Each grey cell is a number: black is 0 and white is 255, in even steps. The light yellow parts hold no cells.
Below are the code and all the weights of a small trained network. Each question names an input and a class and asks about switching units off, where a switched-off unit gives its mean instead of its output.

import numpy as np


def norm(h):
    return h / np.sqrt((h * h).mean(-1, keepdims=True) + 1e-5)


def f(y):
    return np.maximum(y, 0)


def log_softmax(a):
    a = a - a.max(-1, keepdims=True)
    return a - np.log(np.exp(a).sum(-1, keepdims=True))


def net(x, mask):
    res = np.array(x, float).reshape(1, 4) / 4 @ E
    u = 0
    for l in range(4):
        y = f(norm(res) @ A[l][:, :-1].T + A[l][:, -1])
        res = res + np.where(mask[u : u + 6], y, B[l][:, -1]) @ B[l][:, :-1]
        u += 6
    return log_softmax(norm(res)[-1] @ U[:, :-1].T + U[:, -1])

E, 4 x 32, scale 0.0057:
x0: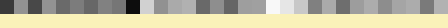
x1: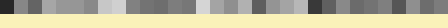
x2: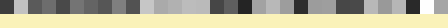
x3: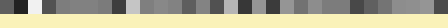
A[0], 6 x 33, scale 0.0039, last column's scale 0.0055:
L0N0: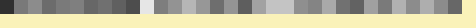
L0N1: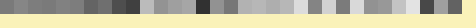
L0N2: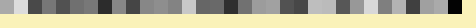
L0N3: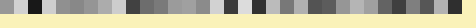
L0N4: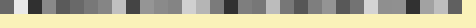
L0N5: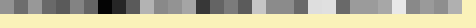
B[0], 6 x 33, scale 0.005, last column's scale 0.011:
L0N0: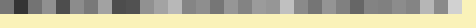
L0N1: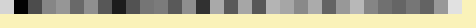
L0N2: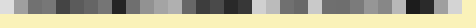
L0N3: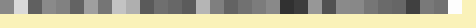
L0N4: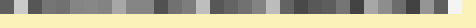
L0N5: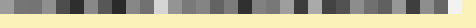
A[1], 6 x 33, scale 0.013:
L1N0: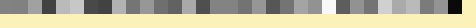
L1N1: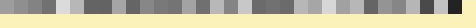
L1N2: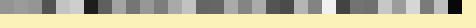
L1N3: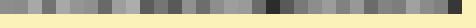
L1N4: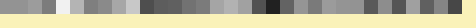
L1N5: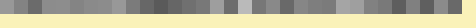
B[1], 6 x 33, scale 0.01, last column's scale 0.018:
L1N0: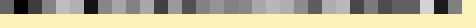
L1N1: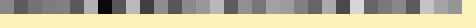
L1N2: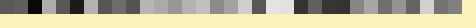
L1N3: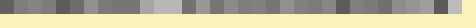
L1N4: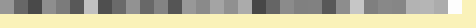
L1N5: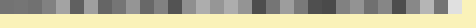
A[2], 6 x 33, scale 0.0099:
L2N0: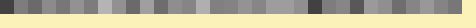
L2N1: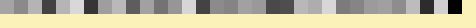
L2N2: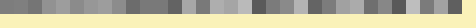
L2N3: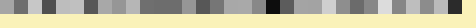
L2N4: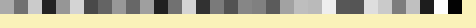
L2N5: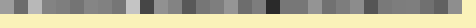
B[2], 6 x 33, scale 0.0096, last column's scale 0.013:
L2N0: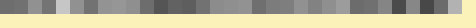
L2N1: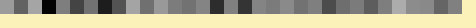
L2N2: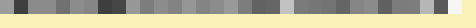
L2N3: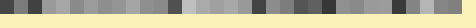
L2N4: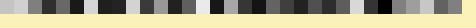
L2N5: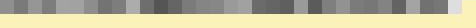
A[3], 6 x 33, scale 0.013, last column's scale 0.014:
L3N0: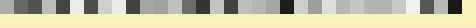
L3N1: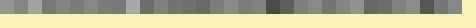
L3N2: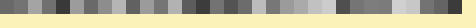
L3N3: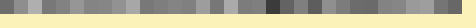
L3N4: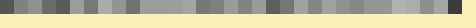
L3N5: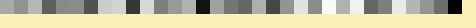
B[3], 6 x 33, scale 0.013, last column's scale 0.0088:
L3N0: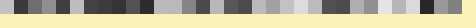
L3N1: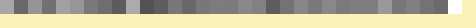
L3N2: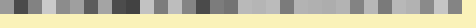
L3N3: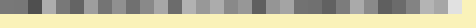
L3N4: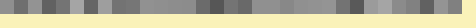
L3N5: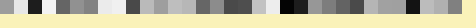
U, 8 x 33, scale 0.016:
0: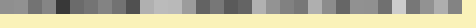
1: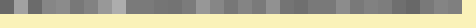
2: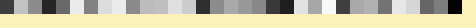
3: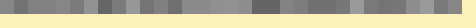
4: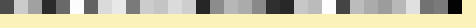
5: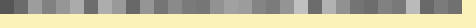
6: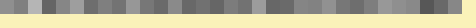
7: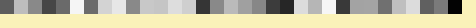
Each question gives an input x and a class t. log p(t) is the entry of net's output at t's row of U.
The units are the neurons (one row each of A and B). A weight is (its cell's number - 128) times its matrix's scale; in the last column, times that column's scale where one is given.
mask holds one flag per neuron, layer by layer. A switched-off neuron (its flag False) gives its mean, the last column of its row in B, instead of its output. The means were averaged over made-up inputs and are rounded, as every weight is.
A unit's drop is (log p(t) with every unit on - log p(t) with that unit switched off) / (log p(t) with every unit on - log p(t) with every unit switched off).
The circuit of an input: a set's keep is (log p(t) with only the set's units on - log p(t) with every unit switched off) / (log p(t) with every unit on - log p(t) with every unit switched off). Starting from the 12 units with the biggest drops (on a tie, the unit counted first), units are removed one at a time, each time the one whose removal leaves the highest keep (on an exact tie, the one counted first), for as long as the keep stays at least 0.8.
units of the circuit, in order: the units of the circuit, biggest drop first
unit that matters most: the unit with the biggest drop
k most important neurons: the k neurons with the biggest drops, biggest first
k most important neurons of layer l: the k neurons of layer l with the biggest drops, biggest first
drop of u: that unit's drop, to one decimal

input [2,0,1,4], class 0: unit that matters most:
L0N0
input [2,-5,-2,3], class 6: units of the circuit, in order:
(L1N4 L1N5 L3N3)
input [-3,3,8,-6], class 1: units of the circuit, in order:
(L0N4 L1N4)
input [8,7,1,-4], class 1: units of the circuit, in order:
(L1N4 L0N4 L0N3)
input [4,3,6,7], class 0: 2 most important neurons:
(L0N5 L1N5)
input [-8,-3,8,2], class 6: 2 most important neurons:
(L1N5 L1N4)
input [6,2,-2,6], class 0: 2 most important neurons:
(L1N5 L1N4)
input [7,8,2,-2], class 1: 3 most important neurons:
(L1N4 L0N3 L0N4)
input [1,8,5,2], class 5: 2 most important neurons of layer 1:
(L1N4 L1N5)
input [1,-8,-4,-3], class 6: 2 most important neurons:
(L1N4 L1N5)
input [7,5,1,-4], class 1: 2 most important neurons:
(L1N4 L0N4)
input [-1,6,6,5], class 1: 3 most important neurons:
(L0N1 L3N3 L1N4)
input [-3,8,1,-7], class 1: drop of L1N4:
0.3
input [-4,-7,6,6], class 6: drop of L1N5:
0.5
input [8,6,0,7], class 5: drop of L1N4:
0.3
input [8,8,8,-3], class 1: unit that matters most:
L2N0
